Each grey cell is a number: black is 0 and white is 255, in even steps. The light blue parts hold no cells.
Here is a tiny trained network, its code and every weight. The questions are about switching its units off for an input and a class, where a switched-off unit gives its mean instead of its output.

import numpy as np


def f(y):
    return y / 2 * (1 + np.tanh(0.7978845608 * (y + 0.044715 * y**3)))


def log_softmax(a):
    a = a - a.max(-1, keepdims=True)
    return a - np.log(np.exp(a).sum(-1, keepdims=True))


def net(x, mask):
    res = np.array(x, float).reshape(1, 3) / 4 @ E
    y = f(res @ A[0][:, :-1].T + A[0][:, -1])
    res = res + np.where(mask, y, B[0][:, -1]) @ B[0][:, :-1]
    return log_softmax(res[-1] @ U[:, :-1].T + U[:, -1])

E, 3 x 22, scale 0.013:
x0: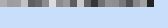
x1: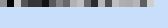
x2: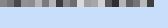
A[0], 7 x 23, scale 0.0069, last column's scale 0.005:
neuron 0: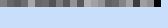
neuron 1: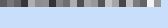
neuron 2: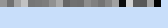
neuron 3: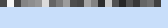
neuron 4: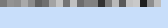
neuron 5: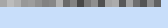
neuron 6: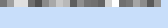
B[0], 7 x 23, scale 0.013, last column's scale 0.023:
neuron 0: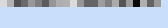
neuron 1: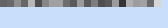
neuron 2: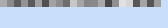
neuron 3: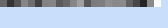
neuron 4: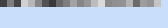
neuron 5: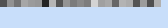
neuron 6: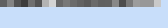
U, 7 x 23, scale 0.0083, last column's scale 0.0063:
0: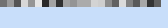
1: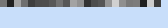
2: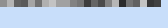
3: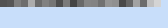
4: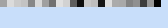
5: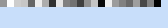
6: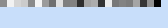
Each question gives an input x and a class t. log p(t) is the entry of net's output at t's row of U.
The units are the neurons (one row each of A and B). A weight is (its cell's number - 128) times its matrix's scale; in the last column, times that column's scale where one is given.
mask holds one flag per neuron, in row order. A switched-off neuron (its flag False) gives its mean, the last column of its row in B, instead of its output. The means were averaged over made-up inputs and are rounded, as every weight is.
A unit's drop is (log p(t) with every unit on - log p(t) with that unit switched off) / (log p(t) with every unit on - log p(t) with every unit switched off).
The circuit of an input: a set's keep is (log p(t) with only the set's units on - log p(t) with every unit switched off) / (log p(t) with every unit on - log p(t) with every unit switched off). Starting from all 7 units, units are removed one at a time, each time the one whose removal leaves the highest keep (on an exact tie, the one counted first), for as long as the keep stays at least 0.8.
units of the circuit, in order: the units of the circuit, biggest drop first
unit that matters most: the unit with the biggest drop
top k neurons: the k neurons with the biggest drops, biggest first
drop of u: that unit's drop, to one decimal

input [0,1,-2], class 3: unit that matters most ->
neuron 3
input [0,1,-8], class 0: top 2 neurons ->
neuron 4; neuron 5
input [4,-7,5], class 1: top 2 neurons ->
neuron 3; neuron 5
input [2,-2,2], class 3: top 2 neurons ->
neuron 5; neuron 4
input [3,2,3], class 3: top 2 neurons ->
neuron 5; neuron 4
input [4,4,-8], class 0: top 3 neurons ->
neuron 4; neuron 2; neuron 5
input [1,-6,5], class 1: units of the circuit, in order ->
neuron 3; neuron 5
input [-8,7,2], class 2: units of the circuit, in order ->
neuron 3; neuron 0
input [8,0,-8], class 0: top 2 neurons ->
neuron 4; neuron 5
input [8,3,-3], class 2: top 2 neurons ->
neuron 6; neuron 3
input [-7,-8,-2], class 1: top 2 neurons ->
neuron 3; neuron 6
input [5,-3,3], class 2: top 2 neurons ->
neuron 4; neuron 5
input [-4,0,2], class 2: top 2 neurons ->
neuron 3; neuron 4
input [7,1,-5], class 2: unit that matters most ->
neuron 6
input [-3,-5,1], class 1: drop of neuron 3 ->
0.6
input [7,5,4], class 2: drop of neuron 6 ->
0.1
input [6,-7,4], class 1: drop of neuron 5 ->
0.0
